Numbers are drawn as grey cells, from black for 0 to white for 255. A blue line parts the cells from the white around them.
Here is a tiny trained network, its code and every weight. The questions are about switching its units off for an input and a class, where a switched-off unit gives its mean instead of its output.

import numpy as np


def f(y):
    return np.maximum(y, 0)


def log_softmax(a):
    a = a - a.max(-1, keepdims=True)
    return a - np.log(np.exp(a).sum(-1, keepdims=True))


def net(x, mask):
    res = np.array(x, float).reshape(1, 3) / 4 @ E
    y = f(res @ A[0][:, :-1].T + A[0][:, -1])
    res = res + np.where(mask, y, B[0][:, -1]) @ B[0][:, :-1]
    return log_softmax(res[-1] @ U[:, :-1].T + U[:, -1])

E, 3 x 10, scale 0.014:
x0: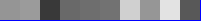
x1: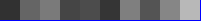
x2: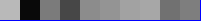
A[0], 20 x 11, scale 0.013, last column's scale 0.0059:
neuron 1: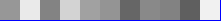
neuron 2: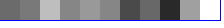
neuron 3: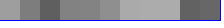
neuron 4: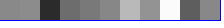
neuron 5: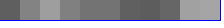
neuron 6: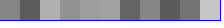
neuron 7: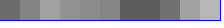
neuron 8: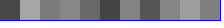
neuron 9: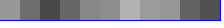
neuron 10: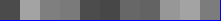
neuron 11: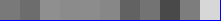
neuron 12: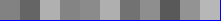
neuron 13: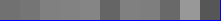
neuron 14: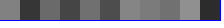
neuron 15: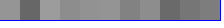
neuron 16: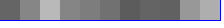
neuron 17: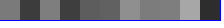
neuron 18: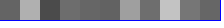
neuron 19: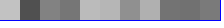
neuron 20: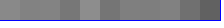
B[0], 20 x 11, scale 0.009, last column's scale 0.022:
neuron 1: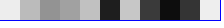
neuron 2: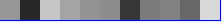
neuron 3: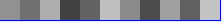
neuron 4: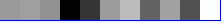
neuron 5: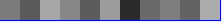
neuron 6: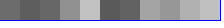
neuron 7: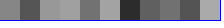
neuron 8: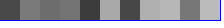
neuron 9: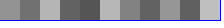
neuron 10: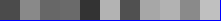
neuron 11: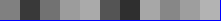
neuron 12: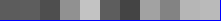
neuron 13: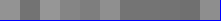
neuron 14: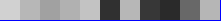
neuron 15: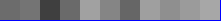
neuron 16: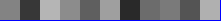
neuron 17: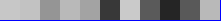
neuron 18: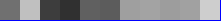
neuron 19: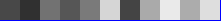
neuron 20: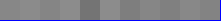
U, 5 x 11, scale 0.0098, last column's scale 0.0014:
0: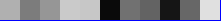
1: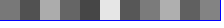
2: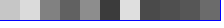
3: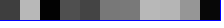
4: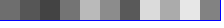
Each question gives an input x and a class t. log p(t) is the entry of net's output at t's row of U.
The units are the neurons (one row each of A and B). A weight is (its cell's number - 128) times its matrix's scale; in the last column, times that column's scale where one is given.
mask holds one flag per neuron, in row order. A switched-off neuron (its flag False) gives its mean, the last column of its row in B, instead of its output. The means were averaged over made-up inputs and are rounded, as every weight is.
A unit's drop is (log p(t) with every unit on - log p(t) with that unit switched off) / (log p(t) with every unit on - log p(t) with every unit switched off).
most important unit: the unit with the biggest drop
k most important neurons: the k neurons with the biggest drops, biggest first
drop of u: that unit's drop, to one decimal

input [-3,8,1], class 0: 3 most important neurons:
[neuron 17; neuron 14; neuron 19]
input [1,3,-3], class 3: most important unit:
neuron 2
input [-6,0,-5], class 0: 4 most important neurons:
[neuron 1; neuron 19; neuron 4; neuron 3]
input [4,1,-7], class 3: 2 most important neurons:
[neuron 8; neuron 10]
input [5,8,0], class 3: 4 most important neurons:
[neuron 1; neuron 10; neuron 8; neuron 18]
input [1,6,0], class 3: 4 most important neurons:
[neuron 1; neuron 10; neuron 8; neuron 2]
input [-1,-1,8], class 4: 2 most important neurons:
[neuron 19; neuron 1]
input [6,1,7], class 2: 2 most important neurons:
[neuron 14; neuron 17]
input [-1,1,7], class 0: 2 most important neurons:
[neuron 14; neuron 17]
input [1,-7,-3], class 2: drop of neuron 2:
0.1
